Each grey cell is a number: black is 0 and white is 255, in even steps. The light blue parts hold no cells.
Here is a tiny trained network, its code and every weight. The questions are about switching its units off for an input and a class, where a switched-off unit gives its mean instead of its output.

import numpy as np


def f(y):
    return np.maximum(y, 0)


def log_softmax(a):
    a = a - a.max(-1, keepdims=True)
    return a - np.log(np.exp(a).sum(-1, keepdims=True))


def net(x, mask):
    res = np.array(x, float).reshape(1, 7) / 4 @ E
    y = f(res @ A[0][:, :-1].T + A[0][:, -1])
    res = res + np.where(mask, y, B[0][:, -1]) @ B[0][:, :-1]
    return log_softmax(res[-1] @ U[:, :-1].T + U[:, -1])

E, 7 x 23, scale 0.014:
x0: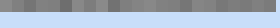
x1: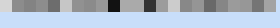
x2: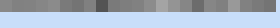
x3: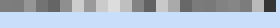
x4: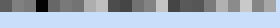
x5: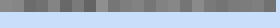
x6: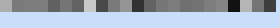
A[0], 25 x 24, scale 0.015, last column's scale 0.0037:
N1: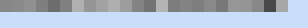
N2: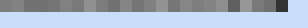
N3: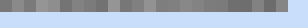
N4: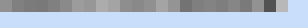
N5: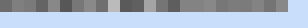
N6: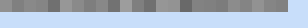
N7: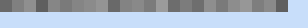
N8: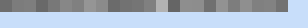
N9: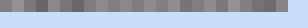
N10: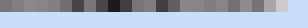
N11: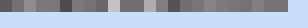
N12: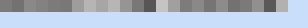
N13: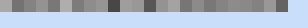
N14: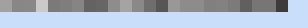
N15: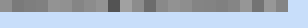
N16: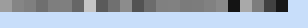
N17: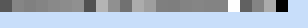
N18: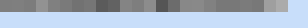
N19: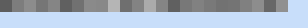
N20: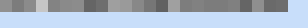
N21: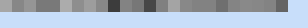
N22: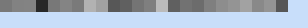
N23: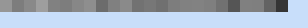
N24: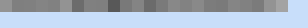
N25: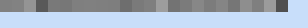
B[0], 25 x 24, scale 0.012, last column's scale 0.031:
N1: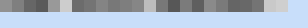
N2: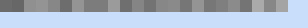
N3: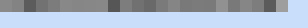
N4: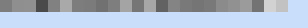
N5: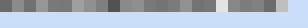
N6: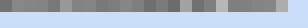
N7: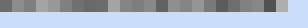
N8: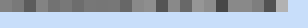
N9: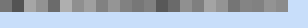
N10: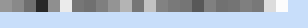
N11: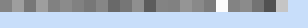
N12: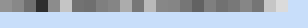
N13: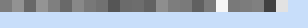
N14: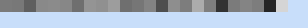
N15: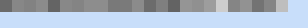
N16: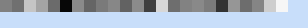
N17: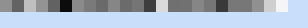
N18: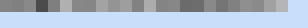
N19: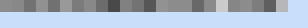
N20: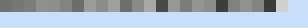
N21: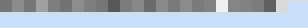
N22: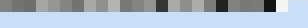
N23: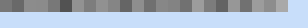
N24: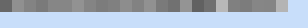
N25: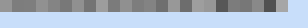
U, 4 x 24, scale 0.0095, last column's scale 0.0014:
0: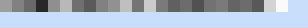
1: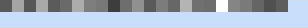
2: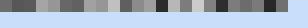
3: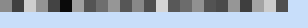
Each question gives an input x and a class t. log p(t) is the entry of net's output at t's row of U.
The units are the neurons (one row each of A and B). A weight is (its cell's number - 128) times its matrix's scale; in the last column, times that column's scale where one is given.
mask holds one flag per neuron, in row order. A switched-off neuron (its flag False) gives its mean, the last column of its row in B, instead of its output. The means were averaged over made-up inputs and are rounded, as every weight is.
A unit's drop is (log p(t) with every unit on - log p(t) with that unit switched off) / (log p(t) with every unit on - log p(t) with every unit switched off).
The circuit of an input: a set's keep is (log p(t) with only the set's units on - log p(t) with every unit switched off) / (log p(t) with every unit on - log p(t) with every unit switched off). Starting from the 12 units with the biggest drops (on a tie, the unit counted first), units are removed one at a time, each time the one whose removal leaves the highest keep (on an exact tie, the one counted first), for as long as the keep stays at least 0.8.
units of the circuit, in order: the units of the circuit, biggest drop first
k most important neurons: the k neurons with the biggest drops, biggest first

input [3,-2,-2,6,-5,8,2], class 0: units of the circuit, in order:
(N12)
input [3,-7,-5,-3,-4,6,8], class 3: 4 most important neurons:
(N16; N23; N13; N21)
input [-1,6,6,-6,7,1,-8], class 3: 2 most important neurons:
(N17; N14)
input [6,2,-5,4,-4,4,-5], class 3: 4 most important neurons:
(N17; N10; N22; N18)
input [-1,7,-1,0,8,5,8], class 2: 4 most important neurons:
(N22; N17; N8; N7)
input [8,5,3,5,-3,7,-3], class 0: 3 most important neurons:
(N12; N1; N4)
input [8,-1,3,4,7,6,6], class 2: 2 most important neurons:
(N22; N17)
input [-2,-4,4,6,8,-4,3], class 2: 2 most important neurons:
(N22; N10)
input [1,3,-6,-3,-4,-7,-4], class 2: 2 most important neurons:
(N16; N14)
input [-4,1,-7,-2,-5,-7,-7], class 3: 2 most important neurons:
(N17; N22)
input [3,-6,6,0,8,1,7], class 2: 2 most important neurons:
(N22; N17)
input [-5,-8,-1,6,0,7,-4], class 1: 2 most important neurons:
(N11; N10)
